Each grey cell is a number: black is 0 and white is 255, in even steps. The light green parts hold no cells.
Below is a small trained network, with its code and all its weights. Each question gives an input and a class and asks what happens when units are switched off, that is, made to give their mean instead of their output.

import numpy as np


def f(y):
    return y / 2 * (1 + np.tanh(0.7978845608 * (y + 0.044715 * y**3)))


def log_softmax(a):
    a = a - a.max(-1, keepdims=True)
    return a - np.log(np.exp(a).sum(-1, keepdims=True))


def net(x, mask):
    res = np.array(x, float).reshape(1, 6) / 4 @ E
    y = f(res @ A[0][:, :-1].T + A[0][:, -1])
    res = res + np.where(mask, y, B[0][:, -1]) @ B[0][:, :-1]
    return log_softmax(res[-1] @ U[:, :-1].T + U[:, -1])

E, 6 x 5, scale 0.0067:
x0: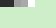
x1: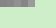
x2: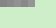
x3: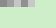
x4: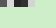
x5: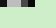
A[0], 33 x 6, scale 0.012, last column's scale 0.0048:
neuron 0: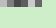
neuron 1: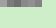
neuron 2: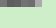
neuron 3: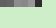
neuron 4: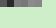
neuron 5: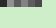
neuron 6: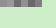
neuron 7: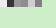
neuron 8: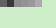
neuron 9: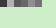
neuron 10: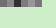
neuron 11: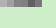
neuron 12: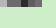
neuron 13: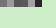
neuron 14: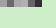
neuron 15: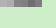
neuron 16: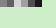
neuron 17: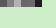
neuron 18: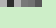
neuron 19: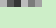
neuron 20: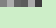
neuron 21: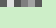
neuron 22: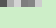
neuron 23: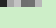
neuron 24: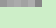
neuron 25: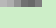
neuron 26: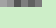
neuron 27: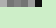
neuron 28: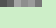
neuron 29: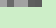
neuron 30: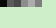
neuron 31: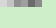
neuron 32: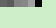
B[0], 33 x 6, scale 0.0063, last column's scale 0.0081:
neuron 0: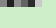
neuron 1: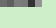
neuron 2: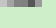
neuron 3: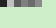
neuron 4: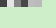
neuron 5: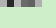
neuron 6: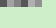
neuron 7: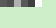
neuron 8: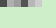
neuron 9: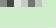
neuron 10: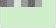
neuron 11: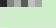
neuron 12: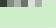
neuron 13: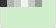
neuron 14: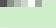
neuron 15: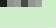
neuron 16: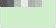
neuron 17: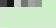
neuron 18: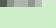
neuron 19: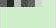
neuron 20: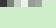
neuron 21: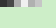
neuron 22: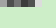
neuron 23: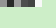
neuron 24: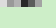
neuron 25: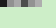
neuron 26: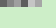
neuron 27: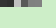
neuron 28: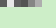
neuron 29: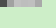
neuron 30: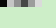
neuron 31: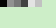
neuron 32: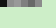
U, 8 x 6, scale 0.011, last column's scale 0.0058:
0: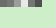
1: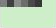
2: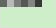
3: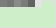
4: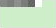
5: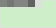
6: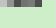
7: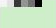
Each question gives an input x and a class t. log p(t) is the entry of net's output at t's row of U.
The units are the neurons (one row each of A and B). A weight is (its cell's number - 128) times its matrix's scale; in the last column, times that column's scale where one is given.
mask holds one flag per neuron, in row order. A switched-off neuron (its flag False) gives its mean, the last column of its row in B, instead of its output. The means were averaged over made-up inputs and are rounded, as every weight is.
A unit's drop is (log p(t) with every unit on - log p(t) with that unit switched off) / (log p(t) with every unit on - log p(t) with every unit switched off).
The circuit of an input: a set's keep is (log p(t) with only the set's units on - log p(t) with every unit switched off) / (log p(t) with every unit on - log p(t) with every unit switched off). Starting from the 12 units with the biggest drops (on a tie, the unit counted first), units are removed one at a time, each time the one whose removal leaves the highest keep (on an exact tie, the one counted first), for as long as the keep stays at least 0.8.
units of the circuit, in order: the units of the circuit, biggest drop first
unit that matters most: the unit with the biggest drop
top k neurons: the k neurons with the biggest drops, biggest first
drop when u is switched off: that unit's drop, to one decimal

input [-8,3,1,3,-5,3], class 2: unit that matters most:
neuron 31
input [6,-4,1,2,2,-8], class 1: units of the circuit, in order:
neuron 0; neuron 7
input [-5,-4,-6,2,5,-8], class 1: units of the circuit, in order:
neuron 0; neuron 19
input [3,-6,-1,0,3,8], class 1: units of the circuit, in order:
neuron 23; neuron 5
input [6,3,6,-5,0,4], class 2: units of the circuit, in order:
neuron 30; neuron 4
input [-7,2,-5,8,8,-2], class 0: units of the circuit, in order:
neuron 21; neuron 20
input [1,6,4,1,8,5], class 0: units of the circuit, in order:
neuron 21; neuron 9
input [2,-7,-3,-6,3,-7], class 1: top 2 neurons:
neuron 0; neuron 19
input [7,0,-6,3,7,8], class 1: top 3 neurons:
neuron 23; neuron 22; neuron 5
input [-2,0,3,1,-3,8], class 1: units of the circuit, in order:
neuron 23; neuron 22
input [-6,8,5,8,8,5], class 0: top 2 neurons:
neuron 21; neuron 20
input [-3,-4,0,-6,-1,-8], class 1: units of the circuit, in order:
neuron 19; neuron 0
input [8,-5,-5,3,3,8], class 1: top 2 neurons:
neuron 23; neuron 5
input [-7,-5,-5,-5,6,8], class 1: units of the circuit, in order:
neuron 5
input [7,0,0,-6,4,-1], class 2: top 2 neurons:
neuron 30; neuron 4
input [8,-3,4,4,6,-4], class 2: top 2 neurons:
neuron 30; neuron 28
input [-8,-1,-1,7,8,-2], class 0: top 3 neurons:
neuron 21; neuron 20; neuron 13
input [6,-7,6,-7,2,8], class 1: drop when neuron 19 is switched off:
-0.1
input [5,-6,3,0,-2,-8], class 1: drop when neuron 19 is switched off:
0.2
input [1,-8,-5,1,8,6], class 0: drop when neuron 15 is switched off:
0.0
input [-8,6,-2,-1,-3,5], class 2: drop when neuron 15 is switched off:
0.1
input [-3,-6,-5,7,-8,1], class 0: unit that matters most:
neuron 16
